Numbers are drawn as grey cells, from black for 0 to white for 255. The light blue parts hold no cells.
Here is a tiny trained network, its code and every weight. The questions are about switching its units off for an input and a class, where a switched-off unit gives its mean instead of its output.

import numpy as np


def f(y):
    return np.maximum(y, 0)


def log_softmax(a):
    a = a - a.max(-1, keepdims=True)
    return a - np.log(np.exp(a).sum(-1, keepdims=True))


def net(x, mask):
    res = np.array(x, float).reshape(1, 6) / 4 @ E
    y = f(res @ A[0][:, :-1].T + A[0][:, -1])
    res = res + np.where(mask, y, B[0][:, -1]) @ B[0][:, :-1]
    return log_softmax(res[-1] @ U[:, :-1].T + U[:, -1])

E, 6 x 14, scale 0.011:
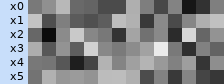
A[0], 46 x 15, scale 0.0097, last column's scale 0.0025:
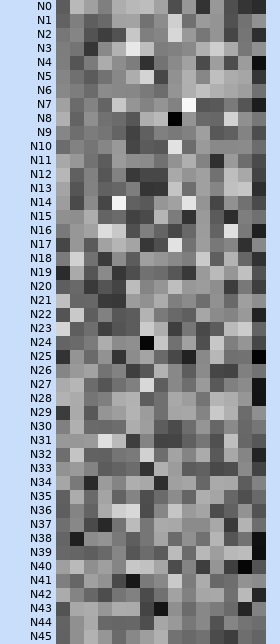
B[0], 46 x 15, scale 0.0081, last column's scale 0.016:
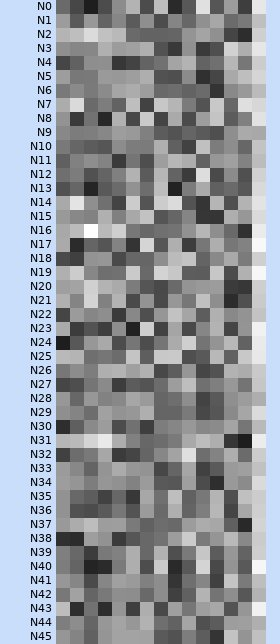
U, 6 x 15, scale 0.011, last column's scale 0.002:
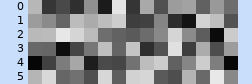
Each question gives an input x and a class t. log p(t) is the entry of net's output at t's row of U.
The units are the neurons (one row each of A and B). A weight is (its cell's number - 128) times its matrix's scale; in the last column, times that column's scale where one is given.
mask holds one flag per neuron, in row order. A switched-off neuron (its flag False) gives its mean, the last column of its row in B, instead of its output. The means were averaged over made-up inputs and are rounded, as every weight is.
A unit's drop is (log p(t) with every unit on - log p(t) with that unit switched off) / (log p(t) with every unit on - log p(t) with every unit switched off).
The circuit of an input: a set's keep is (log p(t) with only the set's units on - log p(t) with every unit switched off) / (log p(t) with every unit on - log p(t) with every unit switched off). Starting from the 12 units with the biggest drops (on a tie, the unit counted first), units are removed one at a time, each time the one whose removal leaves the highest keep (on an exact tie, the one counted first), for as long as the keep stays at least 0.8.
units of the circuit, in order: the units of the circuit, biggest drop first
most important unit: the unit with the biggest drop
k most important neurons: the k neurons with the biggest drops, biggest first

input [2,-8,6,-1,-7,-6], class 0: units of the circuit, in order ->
[N17]
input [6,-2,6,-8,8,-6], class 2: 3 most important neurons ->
[N20; N37; N2]
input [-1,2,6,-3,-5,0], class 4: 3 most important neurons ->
[N24; N38; N2]
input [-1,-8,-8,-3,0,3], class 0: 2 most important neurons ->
[N43; N17]
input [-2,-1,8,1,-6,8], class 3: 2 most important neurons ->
[N40; N0]
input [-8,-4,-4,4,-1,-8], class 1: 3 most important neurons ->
[N5; N3; N34]
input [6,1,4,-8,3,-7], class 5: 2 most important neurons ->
[N19; N25]
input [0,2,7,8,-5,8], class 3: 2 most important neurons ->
[N0; N40]
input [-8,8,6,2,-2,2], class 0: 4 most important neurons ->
[N8; N23; N15; N26]
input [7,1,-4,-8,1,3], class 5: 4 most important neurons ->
[N25; N19; N22; N3]
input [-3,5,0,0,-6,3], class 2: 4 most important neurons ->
[N31; N16; N17; N43]
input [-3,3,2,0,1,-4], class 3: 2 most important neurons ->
[N17; N43]
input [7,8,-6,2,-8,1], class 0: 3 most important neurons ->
[N23; N8; N2]
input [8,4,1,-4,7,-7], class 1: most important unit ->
N15
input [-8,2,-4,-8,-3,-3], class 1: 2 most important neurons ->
[N3; N5]
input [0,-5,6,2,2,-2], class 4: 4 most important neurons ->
[N24; N4; N23; N8]
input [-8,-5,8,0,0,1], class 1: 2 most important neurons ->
[N3; N29]
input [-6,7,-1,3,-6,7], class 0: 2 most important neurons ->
[N8; N23]
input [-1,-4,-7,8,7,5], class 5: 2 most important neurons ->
[N7; N14]
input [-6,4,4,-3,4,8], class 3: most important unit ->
N40
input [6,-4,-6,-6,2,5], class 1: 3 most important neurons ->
[N15; N45; N26]
